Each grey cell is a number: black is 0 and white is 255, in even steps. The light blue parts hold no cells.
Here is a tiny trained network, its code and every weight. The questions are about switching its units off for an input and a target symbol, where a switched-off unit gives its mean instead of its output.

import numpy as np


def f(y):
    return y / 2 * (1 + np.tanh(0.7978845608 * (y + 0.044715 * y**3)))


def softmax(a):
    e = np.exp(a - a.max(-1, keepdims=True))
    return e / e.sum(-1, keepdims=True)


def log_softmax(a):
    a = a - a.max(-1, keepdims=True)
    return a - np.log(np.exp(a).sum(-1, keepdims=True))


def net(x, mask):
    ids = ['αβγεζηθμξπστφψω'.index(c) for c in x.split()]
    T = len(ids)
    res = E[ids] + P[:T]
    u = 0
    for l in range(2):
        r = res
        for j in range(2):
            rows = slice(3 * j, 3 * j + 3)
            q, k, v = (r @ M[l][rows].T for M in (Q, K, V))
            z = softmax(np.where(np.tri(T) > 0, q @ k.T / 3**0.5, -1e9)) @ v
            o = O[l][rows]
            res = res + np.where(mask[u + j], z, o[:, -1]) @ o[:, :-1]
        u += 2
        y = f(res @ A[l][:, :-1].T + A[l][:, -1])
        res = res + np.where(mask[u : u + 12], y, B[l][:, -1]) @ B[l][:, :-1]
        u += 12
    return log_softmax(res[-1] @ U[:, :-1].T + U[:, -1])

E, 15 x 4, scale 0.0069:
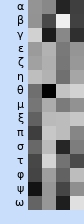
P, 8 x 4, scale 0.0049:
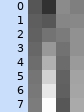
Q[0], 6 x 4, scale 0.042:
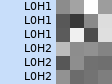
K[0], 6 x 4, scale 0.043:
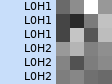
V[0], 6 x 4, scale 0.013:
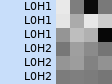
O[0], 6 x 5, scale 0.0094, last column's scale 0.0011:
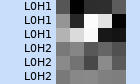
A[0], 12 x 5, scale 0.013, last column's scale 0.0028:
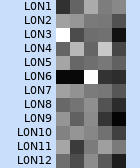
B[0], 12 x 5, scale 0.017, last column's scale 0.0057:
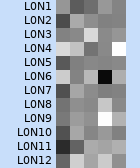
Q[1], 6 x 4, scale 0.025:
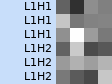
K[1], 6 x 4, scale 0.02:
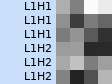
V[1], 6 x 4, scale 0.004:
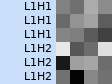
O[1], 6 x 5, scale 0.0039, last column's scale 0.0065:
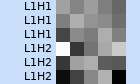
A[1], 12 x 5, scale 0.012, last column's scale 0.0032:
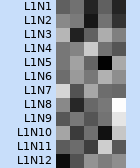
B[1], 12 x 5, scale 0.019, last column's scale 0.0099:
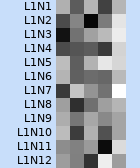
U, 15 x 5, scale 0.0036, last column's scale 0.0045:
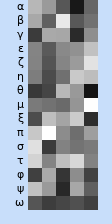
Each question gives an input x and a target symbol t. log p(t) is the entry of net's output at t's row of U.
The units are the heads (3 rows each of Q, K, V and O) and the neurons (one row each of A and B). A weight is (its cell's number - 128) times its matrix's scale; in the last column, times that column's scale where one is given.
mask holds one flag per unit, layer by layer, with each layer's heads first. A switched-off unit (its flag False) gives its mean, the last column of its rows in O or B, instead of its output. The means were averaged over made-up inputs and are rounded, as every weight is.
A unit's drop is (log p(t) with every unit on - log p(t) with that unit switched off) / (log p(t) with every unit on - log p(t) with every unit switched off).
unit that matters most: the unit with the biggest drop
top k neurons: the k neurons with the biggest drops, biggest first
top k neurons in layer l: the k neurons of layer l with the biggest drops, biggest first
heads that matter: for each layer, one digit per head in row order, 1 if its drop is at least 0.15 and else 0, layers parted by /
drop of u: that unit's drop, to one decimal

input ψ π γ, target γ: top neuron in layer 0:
[L0N6]
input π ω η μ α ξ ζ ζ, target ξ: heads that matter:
10 / 01
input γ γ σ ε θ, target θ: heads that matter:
10 / 01
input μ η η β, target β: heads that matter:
00 / 00
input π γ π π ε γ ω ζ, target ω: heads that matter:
10 / 00
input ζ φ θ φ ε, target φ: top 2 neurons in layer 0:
[L0N4, L0N6]
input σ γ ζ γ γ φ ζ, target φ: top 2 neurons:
[L0N4, L1N2]
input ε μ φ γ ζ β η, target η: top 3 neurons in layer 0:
[L0N11, L0N4, L0N6]
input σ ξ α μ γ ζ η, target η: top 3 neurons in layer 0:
[L0N4, L0N11, L0N6]
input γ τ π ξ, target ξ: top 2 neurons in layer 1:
[L1N7, L1N3]
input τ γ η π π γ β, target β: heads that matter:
10 / 00
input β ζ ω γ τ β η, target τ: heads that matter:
10 / 01
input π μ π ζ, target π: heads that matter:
10 / 00
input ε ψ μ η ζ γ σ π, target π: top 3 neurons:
[L0N4, L1N3, L0N11]
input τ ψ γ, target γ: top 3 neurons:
[L0N9, L0N6, L0N3]
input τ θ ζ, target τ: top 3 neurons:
[L1N5, L0N9, L1N4]
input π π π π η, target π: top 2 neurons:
[L0N4, L1N3]
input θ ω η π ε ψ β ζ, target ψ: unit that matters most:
L1N2
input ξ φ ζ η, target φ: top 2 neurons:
[L0N4, L1N2]
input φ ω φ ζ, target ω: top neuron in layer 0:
[L0N3]
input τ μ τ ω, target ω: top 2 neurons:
[L1N2, L1N3]
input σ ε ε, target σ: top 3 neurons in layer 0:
[L0N9, L0N12, L0N4]
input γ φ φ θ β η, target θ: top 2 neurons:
[L1N3, L0N4]
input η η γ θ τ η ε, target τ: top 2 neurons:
[L1N5, L0N9]
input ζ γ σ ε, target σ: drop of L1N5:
0.2
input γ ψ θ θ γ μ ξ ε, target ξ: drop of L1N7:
0.3
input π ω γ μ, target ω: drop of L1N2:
0.5
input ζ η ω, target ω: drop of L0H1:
0.7
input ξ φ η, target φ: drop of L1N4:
0.0
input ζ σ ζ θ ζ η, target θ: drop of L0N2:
0.1
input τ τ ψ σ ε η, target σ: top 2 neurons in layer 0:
[L0N9, L0N12]
